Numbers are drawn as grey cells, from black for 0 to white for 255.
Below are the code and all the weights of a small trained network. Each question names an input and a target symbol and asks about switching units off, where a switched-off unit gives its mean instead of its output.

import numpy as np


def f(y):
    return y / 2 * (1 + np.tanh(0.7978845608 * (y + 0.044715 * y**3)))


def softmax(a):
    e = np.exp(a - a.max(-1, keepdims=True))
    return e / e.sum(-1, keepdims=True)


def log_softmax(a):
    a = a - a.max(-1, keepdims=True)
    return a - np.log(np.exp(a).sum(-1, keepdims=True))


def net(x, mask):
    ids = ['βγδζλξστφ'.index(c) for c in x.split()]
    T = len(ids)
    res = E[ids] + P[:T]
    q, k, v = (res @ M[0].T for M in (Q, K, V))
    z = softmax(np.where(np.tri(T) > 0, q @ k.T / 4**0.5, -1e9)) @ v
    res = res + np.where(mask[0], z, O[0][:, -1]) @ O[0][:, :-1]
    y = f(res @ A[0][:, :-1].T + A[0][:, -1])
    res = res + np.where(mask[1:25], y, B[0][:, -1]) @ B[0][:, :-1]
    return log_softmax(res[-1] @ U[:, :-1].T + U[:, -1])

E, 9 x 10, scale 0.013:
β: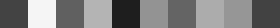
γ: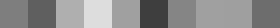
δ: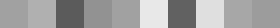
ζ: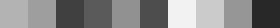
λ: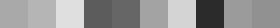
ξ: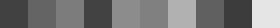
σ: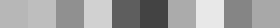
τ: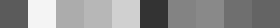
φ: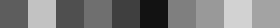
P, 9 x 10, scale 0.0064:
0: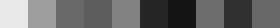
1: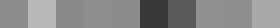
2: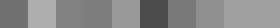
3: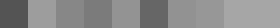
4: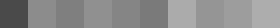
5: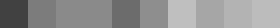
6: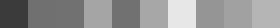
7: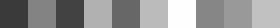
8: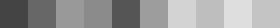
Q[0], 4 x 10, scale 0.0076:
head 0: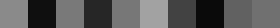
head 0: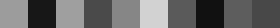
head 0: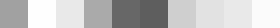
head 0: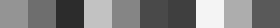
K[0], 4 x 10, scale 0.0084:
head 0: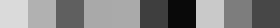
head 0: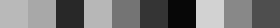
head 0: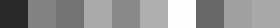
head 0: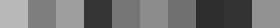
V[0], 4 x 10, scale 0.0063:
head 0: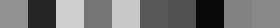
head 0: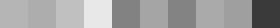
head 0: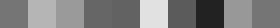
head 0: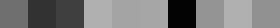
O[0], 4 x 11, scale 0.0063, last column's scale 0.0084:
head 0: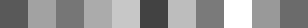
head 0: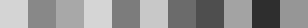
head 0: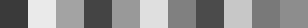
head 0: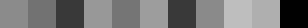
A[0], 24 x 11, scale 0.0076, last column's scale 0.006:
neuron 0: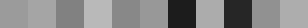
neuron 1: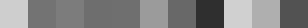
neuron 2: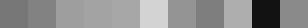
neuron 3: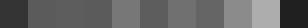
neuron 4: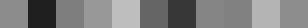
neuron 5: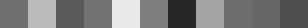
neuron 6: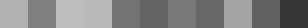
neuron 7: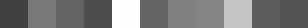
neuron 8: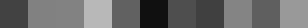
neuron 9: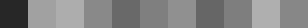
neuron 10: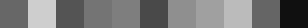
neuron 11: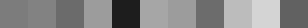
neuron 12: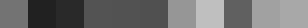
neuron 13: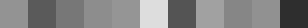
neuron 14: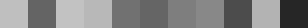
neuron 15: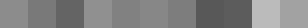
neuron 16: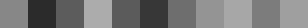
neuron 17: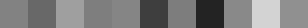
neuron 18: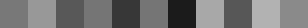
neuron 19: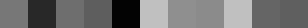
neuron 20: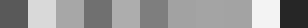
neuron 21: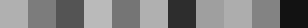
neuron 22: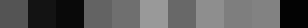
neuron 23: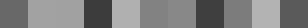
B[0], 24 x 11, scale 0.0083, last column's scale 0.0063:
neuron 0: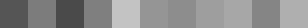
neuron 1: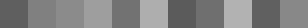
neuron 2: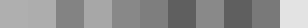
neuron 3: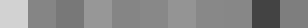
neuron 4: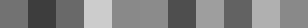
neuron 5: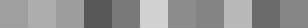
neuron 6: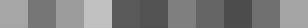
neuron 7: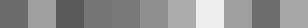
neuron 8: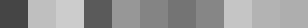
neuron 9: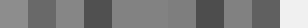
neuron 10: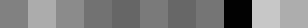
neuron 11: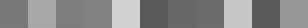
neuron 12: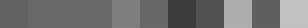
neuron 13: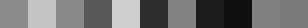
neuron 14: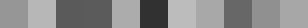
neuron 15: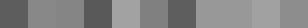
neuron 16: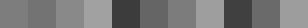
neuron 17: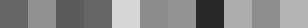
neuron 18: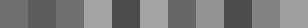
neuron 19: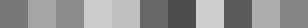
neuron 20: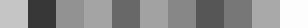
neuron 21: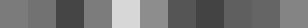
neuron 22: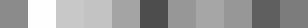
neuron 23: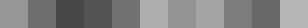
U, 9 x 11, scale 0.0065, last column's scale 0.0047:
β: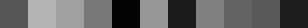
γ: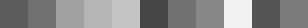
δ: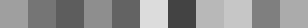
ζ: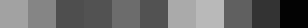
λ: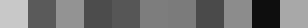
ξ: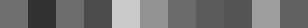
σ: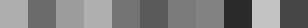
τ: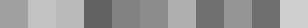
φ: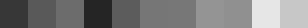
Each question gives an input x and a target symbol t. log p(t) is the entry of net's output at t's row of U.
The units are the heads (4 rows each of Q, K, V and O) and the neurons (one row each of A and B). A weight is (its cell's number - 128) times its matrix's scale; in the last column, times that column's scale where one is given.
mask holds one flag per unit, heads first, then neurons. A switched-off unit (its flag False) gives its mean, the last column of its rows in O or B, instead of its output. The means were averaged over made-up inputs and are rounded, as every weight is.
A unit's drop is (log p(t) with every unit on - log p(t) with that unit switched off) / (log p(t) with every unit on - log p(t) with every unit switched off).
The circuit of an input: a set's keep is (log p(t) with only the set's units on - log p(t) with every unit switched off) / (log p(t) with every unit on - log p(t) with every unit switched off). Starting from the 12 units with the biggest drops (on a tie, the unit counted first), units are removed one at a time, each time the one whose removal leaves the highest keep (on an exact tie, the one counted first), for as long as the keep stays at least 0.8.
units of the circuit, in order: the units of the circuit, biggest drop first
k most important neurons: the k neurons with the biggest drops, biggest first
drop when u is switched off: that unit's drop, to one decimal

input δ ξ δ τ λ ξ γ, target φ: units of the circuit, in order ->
(head 0; neuron 2)
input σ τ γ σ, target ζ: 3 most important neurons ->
(neuron 14; neuron 20; neuron 0)
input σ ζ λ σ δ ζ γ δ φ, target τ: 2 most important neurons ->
(neuron 11; neuron 12)
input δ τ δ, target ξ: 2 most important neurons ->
(neuron 13; neuron 21)
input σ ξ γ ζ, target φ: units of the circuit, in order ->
(head 0; neuron 10)
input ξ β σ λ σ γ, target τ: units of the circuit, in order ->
(head 0; neuron 12; neuron 4)
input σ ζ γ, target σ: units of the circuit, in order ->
(head 0; neuron 16)
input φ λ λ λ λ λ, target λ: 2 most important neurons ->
(neuron 9; neuron 23)
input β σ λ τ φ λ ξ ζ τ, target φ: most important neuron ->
(neuron 2)
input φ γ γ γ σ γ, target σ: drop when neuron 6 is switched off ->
0.2
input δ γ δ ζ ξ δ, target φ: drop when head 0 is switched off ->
1.2
